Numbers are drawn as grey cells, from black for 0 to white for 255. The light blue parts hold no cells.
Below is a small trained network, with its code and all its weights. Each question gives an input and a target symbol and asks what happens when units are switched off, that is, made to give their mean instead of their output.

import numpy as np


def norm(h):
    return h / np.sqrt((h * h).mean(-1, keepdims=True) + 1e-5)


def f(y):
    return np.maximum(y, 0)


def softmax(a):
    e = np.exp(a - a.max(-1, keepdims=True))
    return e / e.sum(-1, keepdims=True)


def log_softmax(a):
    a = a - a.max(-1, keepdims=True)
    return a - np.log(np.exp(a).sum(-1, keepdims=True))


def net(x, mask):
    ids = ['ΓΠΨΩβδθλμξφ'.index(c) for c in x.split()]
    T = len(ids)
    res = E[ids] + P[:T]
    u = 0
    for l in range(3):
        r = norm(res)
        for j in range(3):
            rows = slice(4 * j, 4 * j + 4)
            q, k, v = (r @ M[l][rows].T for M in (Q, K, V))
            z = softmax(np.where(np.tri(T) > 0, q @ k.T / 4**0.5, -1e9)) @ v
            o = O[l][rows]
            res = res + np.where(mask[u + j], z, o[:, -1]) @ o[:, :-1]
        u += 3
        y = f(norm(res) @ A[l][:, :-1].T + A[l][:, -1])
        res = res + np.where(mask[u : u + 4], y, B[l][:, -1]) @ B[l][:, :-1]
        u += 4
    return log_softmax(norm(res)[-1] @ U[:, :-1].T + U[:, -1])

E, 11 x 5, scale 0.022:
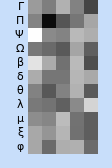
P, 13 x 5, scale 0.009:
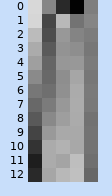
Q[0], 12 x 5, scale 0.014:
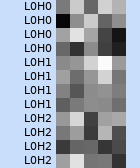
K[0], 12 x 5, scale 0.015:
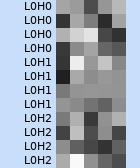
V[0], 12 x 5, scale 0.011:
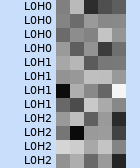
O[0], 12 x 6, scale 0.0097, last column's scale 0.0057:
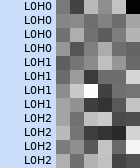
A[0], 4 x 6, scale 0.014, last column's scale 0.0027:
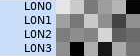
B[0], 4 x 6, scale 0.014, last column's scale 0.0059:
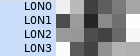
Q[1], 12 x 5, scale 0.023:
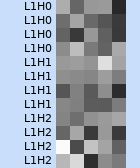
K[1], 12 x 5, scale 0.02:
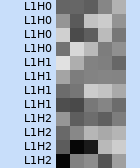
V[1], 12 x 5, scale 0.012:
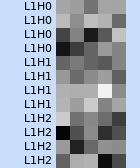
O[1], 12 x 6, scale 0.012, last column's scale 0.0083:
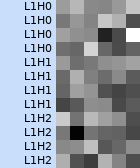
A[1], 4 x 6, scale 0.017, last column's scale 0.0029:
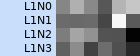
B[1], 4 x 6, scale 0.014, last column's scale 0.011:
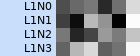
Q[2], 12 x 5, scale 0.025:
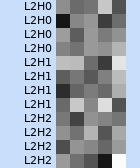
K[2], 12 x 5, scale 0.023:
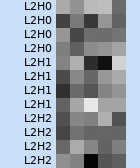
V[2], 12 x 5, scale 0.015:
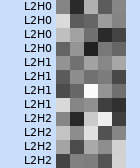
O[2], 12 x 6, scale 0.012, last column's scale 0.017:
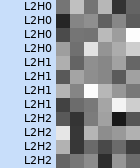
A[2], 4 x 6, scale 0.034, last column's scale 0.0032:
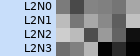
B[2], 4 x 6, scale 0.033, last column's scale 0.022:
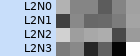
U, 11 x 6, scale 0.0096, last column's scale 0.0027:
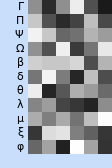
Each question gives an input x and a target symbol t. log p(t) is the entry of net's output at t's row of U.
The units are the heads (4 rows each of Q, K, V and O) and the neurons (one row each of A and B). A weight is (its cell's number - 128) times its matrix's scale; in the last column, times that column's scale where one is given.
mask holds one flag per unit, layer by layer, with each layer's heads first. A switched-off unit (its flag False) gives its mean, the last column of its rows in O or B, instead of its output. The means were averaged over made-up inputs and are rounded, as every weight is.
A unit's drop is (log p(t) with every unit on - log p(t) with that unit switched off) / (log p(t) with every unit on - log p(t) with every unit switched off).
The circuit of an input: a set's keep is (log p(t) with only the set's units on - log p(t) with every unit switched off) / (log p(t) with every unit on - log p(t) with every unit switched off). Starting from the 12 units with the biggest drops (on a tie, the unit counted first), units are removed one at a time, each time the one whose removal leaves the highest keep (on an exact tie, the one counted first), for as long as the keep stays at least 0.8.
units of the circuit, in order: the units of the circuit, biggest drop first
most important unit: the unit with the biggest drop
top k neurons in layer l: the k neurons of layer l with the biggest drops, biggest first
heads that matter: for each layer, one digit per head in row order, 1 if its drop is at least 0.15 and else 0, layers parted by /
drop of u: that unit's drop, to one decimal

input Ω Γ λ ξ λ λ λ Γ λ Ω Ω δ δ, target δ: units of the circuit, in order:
L1N1, L2N3
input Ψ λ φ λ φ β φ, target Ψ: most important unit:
L1N1
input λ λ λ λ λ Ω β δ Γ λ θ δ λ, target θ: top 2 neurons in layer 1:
L1N1, L1N3
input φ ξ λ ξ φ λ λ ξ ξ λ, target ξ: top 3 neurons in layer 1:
L1N1, L1N2, L1N0
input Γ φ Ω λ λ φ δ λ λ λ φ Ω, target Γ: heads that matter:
111 / 101 / 001
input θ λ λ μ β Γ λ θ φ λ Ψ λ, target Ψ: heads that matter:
011 / 101 / 011
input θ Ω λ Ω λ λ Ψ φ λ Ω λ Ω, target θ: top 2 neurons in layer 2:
L2N3, L2N0
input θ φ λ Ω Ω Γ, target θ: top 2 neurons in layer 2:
L2N3, L2N0
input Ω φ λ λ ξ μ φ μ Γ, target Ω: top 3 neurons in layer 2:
L2N3, L2N1, L2N0
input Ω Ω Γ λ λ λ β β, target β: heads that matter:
001 / 011 / 010
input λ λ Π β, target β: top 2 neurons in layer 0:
L0N3, L0N1
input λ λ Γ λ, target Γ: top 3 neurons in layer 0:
L0N1, L0N3, L0N0
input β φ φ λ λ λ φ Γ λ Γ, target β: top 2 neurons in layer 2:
L2N3, L2N2
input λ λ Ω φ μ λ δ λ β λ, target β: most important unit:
L0H2
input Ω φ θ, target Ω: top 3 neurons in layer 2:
L2N3, L2N1, L2N0
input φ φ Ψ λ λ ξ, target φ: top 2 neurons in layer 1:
L1N1, L1N0
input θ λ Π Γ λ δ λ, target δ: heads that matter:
010 / 001 / 001
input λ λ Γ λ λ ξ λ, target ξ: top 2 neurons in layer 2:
L2N3, L2N2
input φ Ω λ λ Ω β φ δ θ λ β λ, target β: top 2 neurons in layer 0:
L0N2, L0N1
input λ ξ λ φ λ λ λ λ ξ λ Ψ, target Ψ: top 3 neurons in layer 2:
L2N3, L2N2, L2N1
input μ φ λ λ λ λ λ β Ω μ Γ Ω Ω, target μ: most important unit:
L2N3
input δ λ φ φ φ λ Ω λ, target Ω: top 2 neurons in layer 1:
L1N1, L1N2
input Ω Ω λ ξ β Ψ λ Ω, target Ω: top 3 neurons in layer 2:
L2N3, L2N1, L2N0
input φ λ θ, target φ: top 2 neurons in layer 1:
L1N1, L1N0
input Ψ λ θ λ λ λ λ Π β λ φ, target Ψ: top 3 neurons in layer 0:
L0N1, L0N0, L0N2
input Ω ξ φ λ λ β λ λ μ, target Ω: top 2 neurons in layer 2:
L2N3, L2N1
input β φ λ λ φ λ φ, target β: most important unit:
L0H1
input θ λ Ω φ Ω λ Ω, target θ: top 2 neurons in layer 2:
L2N3, L2N0
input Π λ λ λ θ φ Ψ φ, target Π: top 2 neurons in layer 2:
L2N3, L2N2
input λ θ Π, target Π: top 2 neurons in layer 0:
L0N3, L0N1
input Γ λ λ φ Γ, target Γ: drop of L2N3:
0.5
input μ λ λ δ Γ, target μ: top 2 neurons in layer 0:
L0N2, L0N3
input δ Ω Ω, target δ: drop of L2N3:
0.3
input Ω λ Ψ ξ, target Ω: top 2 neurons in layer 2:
L2N3, L2N1
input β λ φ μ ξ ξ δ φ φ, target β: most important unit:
L0H2
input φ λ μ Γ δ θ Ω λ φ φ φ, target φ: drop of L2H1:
0.8
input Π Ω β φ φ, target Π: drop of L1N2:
0.1
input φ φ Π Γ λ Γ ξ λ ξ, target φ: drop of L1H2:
0.2
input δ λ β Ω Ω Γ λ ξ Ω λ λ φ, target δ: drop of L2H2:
0.3
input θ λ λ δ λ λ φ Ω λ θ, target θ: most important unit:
L1H2
